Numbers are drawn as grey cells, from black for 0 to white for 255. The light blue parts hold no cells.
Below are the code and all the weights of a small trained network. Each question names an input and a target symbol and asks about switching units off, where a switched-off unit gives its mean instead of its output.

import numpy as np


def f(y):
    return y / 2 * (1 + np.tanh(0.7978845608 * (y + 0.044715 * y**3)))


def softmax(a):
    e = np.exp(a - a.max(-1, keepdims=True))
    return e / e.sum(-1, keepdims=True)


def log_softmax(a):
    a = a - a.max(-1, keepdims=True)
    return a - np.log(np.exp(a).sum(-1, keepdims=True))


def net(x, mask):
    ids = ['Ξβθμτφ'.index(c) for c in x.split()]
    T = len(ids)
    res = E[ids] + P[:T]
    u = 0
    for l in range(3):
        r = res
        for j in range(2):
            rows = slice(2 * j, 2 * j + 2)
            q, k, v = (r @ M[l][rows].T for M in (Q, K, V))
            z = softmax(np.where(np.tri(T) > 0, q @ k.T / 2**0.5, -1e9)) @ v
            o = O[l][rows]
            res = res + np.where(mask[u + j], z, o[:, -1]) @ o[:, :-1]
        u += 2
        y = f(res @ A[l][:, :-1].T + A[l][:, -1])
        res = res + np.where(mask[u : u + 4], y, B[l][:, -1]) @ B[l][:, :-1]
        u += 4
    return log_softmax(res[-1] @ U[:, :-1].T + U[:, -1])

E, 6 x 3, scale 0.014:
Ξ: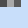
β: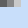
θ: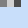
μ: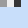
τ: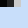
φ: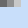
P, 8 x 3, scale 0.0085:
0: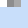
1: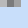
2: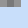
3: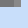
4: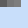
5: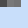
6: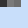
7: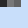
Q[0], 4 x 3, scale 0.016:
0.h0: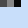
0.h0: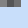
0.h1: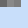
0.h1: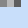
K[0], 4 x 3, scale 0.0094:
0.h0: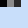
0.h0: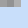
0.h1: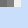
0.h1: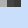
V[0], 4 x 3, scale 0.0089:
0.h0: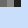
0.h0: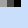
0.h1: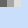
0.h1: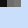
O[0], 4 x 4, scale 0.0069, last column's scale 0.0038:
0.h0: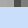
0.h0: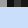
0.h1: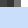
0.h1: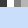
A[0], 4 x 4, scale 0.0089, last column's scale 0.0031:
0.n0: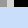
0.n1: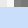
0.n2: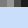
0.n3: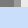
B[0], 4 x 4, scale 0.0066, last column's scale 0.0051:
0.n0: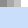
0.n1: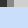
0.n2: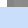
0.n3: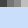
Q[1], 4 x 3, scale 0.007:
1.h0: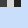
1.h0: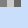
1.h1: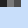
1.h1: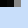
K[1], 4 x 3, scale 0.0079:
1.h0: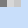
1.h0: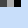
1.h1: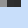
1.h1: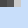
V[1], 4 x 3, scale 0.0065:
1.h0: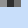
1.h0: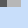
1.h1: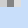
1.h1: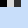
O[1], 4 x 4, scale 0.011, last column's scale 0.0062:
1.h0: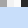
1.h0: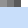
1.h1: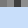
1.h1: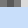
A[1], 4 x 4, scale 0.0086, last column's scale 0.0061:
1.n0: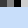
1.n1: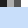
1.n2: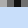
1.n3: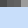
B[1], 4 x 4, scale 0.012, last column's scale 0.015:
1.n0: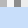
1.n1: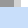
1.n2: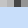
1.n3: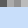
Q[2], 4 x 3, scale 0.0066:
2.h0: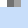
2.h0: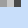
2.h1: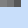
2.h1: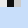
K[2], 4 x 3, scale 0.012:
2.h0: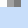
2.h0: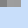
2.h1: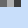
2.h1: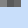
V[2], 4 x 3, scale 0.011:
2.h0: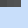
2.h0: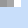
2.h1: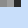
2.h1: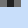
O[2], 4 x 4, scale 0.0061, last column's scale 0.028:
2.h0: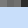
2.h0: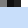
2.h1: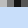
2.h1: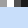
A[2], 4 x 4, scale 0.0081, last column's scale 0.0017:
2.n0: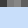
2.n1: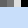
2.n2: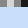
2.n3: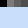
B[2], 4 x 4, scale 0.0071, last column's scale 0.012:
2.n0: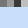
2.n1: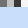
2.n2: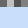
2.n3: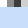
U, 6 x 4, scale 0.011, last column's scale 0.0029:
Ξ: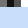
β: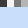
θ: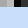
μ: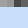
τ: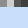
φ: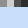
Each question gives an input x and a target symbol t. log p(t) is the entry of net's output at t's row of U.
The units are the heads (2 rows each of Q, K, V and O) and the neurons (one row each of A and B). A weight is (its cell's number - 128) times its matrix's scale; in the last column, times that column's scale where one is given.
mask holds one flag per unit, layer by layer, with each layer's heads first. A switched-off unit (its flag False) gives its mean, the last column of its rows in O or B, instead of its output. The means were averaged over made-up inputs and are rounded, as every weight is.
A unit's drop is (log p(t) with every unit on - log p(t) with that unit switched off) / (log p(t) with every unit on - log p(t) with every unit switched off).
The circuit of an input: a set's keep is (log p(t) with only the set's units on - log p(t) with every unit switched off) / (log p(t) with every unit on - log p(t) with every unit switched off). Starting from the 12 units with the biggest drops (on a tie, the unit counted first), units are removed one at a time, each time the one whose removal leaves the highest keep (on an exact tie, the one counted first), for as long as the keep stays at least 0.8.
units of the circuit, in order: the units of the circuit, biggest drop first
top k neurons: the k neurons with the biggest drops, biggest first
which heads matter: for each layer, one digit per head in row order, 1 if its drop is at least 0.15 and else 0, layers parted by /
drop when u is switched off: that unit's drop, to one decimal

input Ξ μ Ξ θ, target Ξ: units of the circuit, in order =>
2.h1
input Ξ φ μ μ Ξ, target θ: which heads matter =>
10 / 00 / 01
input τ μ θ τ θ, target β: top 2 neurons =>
2.n3; 1.n1
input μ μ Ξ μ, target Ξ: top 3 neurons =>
0.n1; 2.n1; 0.n0
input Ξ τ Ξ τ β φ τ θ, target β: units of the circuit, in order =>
1.n0; 2.n3
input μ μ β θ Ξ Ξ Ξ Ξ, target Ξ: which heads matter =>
01 / 10 / 01
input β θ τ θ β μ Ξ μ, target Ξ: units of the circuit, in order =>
2.h1; 2.n1
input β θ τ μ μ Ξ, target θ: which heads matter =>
10 / 10 / 01
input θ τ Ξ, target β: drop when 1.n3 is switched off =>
0.1
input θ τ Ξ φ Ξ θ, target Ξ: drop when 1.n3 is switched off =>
0.0
